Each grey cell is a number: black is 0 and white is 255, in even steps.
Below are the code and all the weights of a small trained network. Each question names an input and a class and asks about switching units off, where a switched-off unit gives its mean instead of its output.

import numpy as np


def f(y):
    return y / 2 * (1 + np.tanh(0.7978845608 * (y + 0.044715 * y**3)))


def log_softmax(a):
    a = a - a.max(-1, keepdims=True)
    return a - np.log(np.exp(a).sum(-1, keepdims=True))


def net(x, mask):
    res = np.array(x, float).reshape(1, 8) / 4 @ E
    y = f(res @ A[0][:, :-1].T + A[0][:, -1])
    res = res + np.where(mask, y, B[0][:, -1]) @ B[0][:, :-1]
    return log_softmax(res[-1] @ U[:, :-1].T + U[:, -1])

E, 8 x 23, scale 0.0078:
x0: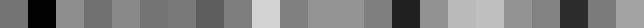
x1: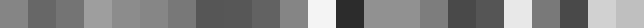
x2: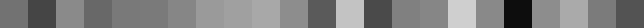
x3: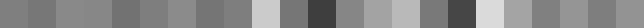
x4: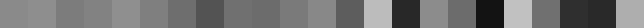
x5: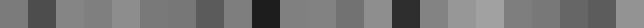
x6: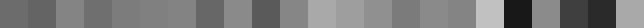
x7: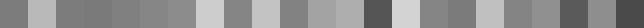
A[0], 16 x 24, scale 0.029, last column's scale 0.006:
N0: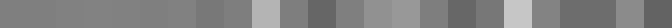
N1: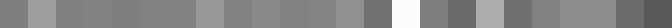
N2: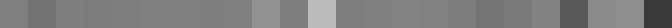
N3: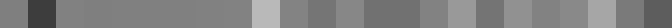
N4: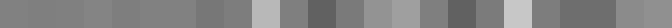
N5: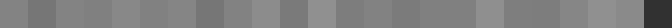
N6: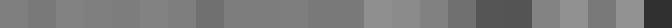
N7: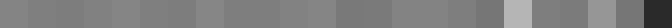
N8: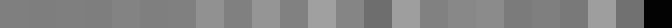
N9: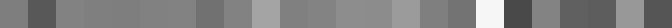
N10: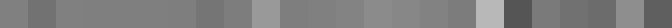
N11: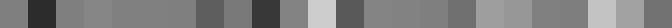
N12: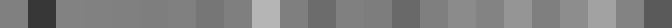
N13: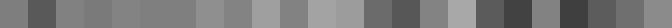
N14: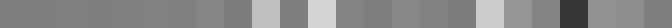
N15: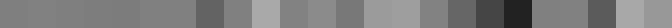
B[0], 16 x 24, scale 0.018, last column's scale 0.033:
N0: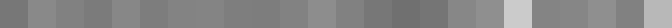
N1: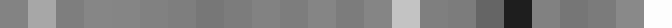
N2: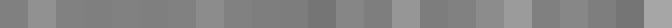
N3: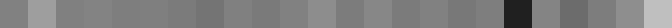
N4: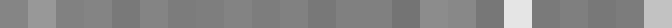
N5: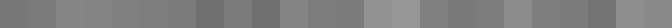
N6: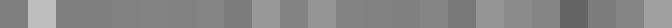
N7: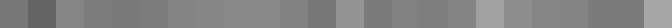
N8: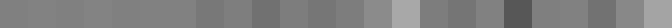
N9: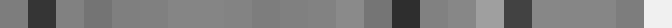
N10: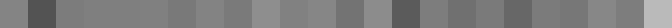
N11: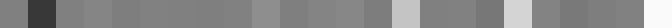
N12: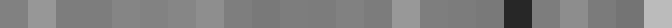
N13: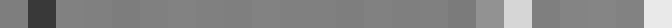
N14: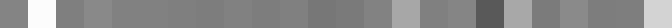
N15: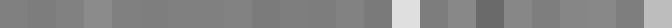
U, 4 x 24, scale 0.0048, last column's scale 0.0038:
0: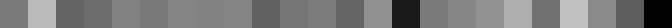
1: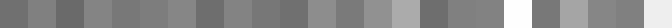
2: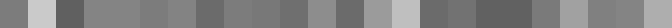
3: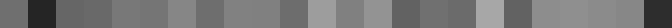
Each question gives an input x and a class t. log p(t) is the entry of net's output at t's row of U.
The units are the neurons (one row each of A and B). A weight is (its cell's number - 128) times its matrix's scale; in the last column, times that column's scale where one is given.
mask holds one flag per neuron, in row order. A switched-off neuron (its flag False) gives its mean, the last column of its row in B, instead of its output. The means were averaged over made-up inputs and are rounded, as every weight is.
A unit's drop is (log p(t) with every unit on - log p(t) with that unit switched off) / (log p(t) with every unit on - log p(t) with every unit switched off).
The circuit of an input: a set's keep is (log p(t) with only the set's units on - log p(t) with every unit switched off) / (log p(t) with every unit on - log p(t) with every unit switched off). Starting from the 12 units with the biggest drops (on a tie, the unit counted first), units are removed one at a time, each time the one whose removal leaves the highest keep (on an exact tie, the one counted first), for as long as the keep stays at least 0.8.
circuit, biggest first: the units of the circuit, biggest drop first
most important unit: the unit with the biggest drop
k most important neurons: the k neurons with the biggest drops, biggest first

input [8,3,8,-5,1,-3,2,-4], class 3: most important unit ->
N3
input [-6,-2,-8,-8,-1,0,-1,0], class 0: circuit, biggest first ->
(N1 N11)
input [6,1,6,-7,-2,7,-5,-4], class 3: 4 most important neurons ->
(N3 N14 N12 N4)
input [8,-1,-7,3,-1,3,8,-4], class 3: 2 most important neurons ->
(N9 N10)
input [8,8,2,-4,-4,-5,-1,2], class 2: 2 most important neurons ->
(N3 N12)
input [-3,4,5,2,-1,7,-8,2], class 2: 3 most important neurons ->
(N9 N13 N4)
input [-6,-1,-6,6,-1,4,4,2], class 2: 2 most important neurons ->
(N1 N13)
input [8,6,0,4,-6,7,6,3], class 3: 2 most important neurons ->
(N9 N10)
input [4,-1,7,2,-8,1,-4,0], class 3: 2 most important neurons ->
(N9 N14)
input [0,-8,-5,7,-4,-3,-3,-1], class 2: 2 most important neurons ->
(N1 N13)
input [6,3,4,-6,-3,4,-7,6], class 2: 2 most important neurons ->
(N3 N12)
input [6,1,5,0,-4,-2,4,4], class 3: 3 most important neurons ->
(N9 N13 N10)
